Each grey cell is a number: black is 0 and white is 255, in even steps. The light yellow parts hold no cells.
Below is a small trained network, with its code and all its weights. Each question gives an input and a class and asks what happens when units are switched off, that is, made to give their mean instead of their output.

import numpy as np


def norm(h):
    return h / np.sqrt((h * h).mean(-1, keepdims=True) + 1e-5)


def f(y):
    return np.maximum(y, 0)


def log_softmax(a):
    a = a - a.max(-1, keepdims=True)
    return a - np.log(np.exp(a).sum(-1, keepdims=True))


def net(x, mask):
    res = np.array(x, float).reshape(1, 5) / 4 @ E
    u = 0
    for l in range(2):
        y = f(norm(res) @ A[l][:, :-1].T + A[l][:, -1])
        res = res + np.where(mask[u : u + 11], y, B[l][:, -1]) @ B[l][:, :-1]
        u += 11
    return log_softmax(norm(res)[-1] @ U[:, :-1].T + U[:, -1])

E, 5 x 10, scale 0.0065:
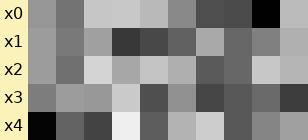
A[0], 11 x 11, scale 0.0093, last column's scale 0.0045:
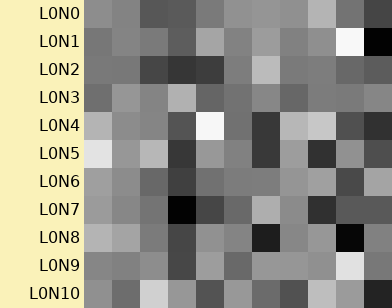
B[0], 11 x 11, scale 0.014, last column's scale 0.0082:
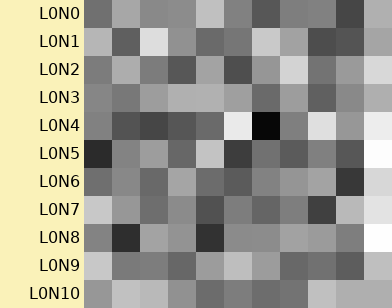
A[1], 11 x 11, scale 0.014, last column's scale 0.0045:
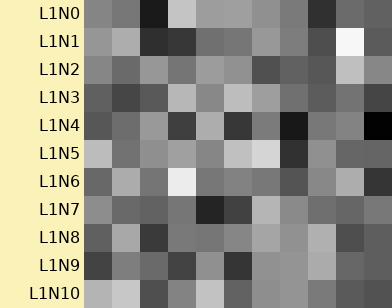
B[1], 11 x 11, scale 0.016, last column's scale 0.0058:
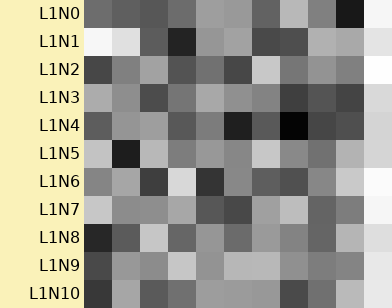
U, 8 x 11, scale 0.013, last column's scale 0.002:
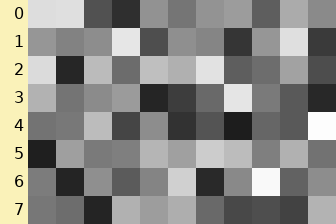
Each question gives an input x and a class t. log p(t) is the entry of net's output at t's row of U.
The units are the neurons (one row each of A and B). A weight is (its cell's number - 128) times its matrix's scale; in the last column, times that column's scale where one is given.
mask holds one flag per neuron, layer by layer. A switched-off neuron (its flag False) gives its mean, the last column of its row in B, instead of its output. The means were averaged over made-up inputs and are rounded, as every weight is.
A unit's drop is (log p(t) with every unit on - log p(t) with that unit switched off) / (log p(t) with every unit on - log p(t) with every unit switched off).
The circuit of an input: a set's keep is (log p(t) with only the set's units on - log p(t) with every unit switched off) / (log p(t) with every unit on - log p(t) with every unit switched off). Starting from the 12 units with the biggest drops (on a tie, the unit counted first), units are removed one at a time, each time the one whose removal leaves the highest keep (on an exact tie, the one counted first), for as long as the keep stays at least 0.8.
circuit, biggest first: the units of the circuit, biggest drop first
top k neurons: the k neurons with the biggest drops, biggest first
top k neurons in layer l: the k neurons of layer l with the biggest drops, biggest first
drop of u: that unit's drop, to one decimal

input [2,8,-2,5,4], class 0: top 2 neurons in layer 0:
(L0N8, L0N5)
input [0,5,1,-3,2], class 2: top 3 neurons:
(L0N1, L0N9, L1N5)
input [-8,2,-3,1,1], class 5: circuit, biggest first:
(L1N9)
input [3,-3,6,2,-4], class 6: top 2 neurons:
(L0N4, L0N8)
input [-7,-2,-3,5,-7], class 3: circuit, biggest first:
(L0N8, L1N7)
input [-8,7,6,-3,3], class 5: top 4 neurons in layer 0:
(L0N2, L0N8, L0N0, L0N7)
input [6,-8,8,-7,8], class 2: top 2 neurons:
(L1N5, L0N1)
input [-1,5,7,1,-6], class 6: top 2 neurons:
(L0N4, L0N8)
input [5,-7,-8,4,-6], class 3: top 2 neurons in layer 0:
(L0N8, L0N0)
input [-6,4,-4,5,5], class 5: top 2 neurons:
(L1N8, L1N9)
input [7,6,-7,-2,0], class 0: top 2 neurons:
(L0N7, L1N1)
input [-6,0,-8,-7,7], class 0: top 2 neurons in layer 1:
(L1N1, L1N7)
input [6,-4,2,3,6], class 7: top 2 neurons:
(L1N0, L1N3)
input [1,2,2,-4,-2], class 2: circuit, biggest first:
(L0N9)
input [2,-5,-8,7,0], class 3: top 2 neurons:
(L0N4, L1N7)
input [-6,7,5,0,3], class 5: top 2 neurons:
(L0N2, L0N8)
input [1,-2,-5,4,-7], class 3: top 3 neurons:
(L0N8, L0N7, L1N7)
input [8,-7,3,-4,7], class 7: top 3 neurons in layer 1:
(L1N0, L1N3, L1N6)
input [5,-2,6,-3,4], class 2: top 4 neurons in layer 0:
(L0N1, L0N5, L0N7, L0N6)
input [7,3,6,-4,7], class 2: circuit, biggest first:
(L0N1)
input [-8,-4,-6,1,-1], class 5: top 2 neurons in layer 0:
(L0N2, L0N0)
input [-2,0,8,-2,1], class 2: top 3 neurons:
(L1N5, L0N1, L0N9)
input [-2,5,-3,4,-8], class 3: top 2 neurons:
(L0N8, L0N7)
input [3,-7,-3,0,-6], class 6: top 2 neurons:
(L0N4, L0N8)
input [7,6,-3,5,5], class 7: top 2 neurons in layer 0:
(L0N5, L0N10)
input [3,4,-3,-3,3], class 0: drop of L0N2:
0.2
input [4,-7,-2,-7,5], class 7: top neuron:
(L0N9)
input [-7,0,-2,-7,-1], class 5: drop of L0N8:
-0.1
